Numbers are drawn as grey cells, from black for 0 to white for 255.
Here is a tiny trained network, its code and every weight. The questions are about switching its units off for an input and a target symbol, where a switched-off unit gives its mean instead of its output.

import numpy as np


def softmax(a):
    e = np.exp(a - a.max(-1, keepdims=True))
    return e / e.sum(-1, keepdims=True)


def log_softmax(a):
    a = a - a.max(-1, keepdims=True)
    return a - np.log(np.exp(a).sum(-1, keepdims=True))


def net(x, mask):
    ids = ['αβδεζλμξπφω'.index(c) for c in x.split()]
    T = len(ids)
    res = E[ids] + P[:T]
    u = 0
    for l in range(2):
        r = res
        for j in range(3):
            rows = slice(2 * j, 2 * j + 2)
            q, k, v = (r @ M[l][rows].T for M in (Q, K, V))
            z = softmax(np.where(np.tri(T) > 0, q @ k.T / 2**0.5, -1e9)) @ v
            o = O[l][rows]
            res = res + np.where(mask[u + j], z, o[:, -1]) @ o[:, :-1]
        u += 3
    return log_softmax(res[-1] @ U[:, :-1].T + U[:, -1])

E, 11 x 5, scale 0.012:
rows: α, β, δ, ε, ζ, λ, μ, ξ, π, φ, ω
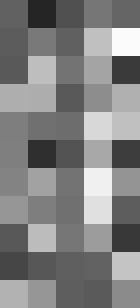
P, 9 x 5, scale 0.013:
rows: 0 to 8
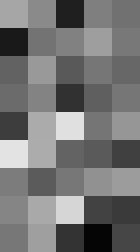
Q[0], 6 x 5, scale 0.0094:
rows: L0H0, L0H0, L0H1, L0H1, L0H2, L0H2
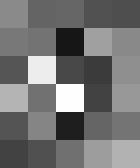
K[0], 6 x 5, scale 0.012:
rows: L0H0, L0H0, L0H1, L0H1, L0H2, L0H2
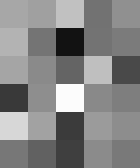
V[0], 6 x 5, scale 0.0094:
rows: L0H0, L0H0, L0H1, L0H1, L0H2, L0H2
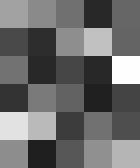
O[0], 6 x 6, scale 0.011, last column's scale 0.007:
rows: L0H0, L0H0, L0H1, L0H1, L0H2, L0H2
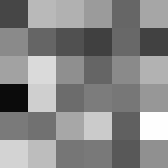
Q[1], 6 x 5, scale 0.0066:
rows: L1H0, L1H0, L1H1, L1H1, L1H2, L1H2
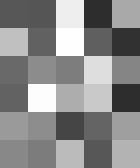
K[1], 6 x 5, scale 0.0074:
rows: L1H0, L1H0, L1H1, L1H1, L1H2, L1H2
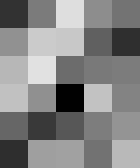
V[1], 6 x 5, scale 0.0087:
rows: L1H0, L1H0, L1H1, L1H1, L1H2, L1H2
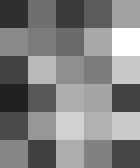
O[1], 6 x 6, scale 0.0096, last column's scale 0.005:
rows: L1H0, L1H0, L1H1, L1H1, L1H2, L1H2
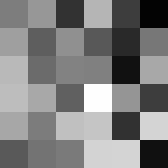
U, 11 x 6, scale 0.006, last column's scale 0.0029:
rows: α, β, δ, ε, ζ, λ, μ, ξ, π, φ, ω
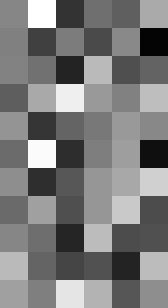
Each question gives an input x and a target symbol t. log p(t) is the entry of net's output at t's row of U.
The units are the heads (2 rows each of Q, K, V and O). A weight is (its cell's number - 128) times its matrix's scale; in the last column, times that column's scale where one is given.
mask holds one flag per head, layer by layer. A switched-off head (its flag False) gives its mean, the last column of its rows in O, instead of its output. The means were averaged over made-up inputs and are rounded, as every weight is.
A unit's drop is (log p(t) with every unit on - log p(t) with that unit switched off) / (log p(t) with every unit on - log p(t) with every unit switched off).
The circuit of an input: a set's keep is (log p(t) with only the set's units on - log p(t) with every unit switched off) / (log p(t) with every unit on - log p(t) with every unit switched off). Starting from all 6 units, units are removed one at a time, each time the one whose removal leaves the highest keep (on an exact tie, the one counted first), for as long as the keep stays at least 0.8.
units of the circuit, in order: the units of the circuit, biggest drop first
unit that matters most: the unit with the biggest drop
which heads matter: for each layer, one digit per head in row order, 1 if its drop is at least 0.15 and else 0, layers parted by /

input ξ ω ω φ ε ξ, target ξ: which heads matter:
010 / 011
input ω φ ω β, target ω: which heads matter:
101 / 001
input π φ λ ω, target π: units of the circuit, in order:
L0H1, L1H0, L1H1
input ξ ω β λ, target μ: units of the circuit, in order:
L0H1, L1H2, L0H0
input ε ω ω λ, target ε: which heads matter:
111 / 110
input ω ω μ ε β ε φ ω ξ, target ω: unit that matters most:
L0H0
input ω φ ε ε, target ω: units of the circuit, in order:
L0H0, L1H2, L0H2
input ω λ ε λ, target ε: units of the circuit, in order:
L0H2, L1H0, L0H0
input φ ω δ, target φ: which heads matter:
010 / 011
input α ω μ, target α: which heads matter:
010 / 000
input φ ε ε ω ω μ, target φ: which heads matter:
011 / 011
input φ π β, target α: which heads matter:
011 / 000
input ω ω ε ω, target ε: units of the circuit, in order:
L0H2, L0H0
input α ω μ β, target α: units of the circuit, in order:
L0H1, L0H2, L1H2
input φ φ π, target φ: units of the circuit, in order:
L1H1, L0H1, L1H2, L0H2
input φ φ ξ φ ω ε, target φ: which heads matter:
011 / 011
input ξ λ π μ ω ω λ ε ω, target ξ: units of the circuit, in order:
L1H1, L0H1, L1H2, L0H0
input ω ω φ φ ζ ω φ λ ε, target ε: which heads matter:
101 / 000
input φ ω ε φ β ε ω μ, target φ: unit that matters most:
L0H2
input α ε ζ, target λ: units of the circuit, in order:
L0H2, L0H0, L1H0, L1H2
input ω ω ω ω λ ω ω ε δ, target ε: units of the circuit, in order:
L0H2, L0H0
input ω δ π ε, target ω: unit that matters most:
L0H0
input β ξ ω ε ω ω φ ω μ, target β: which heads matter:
011 / 011
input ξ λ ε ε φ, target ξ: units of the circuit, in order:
L0H0, L0H1, L1H1, L1H2
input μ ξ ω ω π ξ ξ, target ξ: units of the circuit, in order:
L0H1, L1H1, L1H2
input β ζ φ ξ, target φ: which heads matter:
000 / 100
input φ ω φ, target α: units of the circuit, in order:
L0H1, L0H2
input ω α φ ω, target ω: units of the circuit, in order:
L0H0, L0H2, L1H2
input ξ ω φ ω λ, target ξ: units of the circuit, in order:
L0H1, L1H1, L1H2, L0H0
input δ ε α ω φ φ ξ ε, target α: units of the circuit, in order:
L0H2, L1H0
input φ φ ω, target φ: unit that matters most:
L1H1
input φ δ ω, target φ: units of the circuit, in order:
L1H1, L0H1, L1H2
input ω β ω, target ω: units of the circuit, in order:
L0H0, L1H2, L0H2
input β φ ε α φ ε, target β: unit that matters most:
L1H1
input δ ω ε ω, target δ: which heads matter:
011 / 110
